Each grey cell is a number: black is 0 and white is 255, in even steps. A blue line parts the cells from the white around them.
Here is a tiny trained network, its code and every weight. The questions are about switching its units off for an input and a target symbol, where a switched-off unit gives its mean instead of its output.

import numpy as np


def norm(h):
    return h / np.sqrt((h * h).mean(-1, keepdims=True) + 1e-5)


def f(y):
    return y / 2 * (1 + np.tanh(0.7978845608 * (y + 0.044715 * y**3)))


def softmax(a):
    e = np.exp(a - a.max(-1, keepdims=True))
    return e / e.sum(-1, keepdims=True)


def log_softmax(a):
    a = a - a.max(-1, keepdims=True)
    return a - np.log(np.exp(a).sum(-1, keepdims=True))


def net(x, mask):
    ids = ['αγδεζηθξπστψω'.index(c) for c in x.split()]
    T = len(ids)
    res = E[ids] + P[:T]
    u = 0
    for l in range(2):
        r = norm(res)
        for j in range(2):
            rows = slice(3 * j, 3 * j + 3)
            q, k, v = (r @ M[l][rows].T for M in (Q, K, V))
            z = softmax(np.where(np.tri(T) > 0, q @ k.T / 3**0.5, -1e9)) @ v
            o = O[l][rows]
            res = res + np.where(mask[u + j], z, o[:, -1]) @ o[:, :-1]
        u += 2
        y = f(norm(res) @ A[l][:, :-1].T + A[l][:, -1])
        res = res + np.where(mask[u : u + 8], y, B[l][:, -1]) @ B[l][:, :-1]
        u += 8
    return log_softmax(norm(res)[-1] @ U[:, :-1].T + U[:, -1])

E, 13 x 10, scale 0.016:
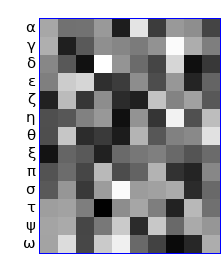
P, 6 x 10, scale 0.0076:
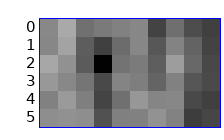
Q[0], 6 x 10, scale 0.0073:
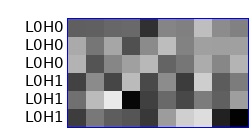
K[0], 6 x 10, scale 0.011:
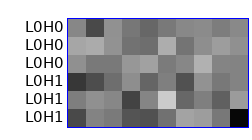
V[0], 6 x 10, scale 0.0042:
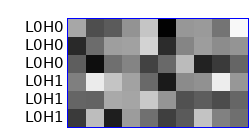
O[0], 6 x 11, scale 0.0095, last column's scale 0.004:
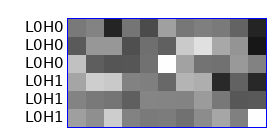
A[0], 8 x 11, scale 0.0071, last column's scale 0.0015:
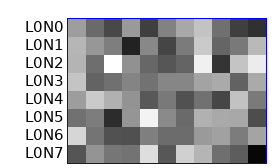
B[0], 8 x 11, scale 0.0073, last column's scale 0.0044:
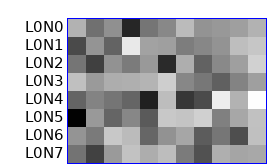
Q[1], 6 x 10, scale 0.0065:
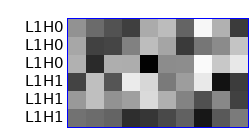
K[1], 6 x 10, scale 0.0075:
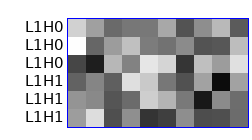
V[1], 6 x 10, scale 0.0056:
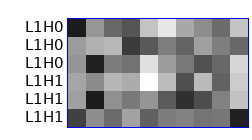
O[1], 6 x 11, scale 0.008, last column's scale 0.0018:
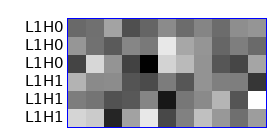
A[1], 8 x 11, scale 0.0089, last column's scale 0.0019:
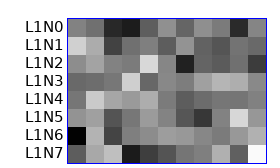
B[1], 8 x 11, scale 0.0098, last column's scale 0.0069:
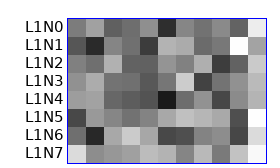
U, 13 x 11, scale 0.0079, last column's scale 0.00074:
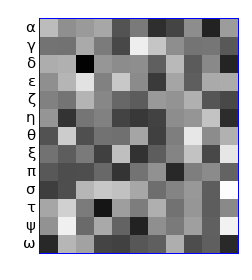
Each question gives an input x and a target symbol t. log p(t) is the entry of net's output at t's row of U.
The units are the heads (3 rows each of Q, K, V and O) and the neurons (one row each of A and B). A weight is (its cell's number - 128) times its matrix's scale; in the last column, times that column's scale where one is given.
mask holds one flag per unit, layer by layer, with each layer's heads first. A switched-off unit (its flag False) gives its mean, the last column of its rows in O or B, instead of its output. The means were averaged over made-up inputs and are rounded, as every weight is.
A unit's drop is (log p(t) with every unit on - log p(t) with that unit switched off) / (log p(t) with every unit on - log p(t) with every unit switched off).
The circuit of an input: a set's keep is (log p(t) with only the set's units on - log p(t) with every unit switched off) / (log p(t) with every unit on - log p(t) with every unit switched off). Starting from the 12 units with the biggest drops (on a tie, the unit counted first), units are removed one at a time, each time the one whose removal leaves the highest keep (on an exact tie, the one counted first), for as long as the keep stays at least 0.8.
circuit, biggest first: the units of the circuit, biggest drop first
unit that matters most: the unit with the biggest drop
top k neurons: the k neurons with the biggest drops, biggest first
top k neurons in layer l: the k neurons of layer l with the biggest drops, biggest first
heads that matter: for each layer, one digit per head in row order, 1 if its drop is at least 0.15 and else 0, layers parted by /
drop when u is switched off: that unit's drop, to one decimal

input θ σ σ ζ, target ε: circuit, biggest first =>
L0H1; L1H0; L1N7
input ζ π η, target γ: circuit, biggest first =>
L0H0; L1H1; L1N3
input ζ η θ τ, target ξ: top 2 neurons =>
L1N7; L1N3
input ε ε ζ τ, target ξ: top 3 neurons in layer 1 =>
L1N7; L1N3; L1N5
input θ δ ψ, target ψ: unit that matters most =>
L0N1
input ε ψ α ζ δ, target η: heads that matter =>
01 / 01
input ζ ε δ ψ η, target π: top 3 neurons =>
L1N3; L0N2; L1N7
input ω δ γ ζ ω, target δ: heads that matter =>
01 / 11
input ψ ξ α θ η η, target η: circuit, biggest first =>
L1N5; L0N2
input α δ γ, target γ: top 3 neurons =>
L0N5; L0N3; L0N6
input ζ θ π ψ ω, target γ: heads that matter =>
11 / 10
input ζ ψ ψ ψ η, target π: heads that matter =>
00 / 01
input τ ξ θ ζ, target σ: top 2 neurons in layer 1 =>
L1N6; L1N0
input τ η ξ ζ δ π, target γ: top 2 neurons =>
L1N0; L0N1
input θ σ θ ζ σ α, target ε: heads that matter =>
01 / 10
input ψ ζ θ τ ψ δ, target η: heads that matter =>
01 / 00
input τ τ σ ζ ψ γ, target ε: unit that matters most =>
L0H1
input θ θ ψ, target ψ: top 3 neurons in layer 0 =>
L0N1; L0N7; L0N6
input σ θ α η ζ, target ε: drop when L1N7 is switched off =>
0.4
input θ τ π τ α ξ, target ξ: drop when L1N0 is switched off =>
0.3
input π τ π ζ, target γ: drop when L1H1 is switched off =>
0.2
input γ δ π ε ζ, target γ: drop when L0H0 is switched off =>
1.5
